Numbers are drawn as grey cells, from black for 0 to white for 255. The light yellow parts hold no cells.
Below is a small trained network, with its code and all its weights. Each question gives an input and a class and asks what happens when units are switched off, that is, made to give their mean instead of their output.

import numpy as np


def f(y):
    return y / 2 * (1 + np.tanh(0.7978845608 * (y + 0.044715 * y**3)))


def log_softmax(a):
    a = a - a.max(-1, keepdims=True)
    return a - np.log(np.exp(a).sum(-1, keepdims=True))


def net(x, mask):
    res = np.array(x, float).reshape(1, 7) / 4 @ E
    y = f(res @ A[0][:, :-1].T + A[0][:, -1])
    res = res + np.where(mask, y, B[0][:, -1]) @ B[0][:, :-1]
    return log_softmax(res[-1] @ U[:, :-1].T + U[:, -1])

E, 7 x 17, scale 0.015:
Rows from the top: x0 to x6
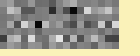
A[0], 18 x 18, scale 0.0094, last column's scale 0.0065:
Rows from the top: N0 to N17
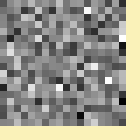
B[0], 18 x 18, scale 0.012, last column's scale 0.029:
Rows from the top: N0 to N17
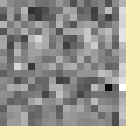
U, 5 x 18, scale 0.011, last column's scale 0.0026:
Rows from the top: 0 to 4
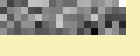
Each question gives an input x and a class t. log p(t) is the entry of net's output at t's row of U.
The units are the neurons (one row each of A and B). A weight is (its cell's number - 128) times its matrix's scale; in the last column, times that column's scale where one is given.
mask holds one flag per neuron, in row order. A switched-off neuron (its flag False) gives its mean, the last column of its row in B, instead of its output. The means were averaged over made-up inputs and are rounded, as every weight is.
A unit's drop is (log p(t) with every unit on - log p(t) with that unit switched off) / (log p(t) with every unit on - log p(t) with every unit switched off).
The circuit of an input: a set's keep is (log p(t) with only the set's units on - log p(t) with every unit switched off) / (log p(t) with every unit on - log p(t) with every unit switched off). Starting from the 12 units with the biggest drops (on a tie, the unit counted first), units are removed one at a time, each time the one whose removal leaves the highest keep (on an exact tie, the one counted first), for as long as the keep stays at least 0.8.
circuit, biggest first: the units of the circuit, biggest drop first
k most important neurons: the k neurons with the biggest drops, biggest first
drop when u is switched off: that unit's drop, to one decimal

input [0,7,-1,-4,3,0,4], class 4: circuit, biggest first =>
[N11]
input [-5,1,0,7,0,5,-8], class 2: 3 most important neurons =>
[N6, N14, N1]
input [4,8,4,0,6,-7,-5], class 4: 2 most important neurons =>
[N1, N11]
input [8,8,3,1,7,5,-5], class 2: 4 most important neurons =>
[N6, N14, N4, N2]
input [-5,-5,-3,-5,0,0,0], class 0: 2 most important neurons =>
[N12, N5]
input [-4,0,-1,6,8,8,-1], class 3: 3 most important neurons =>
[N2, N5, N3]
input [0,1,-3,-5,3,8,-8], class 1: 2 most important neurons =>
[N1, N9]
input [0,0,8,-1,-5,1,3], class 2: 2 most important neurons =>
[N4, N1]
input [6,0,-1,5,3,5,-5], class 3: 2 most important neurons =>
[N5, N2]
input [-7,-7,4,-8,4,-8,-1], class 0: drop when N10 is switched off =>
0.0
